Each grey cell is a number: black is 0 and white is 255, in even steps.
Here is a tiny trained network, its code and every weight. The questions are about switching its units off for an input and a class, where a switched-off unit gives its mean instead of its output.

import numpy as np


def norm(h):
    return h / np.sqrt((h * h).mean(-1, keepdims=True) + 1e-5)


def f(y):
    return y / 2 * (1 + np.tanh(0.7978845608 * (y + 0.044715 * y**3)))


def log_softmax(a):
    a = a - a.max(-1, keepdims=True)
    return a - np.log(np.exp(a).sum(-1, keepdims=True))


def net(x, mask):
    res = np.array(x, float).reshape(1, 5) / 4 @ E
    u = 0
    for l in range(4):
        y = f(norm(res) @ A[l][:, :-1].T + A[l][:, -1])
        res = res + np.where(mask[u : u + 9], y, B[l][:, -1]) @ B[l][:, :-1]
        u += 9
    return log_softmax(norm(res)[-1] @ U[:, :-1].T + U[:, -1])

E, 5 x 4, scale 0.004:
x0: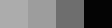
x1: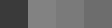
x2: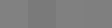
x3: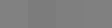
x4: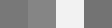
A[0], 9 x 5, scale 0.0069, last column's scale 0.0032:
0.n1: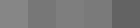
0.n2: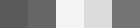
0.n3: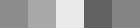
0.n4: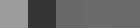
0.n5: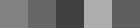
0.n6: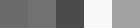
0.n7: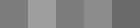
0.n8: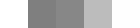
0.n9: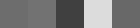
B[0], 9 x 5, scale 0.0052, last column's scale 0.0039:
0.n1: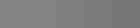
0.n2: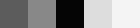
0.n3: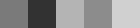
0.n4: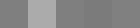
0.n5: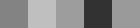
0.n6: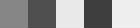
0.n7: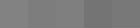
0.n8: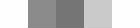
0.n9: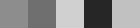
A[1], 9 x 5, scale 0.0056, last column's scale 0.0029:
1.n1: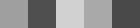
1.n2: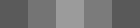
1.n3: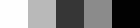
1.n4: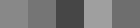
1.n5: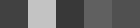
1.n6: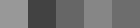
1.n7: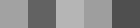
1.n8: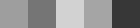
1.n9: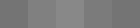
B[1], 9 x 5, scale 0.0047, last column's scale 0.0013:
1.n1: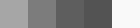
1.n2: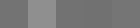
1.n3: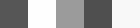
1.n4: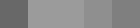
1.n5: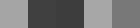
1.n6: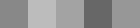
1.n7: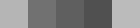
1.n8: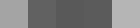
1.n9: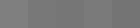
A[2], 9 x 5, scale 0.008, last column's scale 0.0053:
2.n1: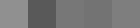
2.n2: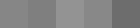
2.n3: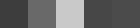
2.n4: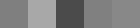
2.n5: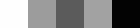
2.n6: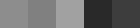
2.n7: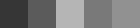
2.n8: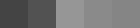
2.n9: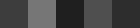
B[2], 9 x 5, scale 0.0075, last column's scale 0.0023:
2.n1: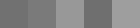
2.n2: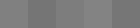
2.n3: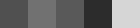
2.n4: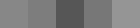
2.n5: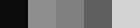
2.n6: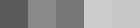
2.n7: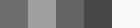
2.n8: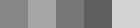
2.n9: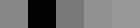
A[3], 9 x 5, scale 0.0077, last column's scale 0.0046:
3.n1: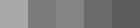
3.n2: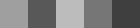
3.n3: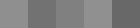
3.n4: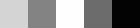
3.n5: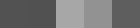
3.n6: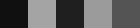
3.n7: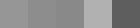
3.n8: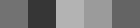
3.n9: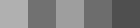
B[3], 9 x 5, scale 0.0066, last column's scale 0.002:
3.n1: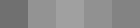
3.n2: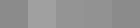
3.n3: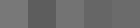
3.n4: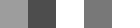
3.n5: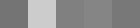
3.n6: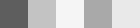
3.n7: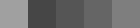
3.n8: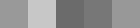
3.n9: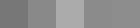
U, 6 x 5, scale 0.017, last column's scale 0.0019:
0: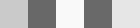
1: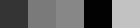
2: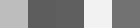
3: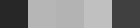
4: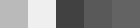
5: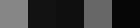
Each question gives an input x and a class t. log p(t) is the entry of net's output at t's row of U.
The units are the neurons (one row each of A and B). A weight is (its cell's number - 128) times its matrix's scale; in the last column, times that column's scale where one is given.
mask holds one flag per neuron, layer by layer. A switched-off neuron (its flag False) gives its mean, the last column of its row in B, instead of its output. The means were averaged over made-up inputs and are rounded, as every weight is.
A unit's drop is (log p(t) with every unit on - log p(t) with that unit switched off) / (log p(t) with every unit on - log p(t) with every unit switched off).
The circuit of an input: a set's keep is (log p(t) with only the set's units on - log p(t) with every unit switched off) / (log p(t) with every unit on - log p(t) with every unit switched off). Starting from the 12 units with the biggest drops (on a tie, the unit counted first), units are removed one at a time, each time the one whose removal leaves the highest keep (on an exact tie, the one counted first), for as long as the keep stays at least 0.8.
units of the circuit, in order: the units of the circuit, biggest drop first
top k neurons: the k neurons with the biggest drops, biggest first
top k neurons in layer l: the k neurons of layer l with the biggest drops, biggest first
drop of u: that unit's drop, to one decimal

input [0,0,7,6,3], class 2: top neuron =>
[0.n2]
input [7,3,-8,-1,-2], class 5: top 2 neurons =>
[0.n8 2.n9]
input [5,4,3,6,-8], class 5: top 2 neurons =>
[2.n9 0.n8]
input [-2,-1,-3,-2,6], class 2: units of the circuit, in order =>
[0.n2 2.n5]
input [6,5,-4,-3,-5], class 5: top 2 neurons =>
[2.n9 0.n8]
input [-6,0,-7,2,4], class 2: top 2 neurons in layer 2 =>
[2.n5 2.n3]
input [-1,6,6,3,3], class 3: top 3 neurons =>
[0.n2 3.n6 0.n8]
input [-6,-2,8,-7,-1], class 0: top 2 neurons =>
[0.n6 0.n9]
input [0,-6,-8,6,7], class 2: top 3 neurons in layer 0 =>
[0.n2 0.n6 0.n9]
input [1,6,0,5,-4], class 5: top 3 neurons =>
[2.n9 1.n5 0.n3]
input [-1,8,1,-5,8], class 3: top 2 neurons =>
[0.n2 0.n6]
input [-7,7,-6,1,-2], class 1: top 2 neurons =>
[0.n6 0.n9]
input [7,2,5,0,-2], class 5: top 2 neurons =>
[0.n8 2.n9]
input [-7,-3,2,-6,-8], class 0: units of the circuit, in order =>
[0.n6]
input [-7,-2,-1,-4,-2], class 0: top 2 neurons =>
[0.n6 0.n9]
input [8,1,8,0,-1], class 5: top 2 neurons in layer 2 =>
[2.n5 2.n9]
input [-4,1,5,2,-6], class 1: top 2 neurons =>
[2.n3 0.n8]
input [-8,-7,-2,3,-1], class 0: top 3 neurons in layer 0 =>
[0.n6 0.n9 0.n5]
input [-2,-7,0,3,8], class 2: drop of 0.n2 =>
0.5
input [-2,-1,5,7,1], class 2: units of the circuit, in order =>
[0.n2]
